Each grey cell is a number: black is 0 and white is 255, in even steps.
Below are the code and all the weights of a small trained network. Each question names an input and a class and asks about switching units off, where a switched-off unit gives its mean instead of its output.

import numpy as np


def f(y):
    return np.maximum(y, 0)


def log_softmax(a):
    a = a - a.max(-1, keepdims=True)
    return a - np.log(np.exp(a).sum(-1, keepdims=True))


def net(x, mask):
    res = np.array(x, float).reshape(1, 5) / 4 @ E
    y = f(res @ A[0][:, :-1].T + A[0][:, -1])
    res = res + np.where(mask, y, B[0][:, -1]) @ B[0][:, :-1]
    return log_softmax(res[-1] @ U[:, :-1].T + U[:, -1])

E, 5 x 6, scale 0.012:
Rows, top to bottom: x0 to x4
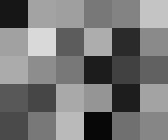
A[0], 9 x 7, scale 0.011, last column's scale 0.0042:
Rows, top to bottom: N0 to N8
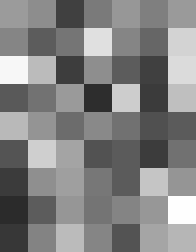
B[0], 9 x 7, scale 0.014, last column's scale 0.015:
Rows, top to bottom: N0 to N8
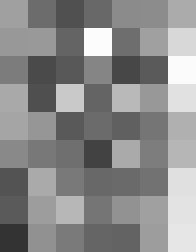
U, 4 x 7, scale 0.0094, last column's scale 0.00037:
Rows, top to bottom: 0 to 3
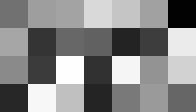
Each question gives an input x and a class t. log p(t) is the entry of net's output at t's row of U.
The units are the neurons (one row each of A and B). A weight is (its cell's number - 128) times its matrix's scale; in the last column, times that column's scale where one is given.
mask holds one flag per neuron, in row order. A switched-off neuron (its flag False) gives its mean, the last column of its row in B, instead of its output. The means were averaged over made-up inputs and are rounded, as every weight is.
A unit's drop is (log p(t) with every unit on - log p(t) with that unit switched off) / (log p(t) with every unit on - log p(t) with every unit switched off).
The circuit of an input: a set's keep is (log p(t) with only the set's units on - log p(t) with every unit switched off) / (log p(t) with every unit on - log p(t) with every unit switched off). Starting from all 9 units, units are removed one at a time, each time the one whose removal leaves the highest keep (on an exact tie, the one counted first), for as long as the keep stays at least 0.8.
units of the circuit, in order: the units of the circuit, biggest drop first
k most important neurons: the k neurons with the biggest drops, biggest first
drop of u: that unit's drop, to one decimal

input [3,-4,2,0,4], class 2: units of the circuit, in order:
(N3)
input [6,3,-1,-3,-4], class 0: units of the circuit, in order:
(N8 N7)
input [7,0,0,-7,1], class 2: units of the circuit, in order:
(N3 N8)
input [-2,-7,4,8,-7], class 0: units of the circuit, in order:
(N2 N1)
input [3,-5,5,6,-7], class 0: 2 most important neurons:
(N2 N6)
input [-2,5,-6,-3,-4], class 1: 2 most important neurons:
(N2 N7)
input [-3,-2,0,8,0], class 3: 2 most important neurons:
(N2 N3)
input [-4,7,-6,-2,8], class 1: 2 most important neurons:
(N7 N8)
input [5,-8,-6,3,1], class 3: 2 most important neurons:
(N8 N6)
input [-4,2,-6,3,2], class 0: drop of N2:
0.2
